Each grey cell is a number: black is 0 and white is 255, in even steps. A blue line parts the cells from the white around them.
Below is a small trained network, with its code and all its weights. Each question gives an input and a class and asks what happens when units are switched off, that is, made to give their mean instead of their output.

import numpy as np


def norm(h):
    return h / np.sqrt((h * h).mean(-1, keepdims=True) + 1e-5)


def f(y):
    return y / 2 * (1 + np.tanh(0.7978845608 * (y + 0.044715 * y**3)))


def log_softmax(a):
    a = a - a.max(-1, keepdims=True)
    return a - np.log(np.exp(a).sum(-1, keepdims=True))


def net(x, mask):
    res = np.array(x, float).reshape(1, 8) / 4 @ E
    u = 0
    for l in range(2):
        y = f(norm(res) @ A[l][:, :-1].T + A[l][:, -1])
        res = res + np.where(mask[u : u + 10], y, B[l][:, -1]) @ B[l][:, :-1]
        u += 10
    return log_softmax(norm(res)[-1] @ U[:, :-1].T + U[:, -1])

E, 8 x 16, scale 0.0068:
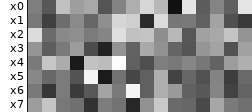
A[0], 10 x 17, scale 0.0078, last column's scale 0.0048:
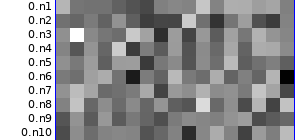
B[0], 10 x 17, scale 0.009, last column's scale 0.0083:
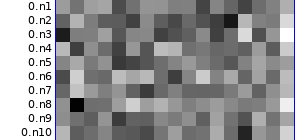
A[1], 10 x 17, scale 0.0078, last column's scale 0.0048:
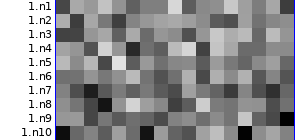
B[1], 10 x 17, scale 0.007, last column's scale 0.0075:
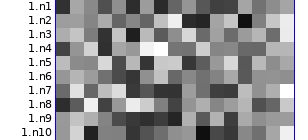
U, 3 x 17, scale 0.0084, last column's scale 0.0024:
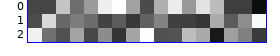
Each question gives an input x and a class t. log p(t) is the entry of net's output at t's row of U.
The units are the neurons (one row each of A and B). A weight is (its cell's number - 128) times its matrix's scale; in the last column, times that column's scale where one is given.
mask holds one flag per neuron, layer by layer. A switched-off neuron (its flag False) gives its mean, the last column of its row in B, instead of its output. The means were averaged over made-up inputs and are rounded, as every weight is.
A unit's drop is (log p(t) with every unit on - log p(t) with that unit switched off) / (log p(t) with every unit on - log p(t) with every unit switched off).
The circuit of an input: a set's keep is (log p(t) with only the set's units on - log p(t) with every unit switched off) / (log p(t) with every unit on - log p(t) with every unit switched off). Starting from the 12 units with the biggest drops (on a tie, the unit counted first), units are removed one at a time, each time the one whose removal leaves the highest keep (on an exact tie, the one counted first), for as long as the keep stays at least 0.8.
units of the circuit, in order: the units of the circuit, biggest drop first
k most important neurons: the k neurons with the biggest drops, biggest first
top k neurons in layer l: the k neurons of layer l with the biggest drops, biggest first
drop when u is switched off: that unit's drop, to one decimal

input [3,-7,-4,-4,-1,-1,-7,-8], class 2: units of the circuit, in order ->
(0.n10)
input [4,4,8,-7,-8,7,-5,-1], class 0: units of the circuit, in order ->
(1.n4; 1.n10)
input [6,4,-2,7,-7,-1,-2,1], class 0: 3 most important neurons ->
(1.n4; 0.n3; 0.n6)
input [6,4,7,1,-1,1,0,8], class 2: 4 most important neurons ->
(1.n2; 0.n3; 1.n8; 1.n5)
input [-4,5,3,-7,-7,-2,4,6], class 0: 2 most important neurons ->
(1.n8; 0.n8)
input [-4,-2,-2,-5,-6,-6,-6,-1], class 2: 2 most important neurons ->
(0.n8; 0.n10)
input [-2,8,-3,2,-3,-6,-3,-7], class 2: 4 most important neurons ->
(0.n6; 0.n3; 0.n2; 1.n4)
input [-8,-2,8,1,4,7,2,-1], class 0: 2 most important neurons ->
(1.n8; 0.n8)
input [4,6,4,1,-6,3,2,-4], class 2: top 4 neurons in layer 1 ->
(1.n2; 1.n8; 1.n1; 1.n10)
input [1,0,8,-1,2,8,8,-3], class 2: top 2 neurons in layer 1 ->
(1.n2; 1.n5)
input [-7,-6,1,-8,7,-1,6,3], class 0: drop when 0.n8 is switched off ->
0.1
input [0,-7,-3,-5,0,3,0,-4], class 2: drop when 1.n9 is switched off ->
0.0
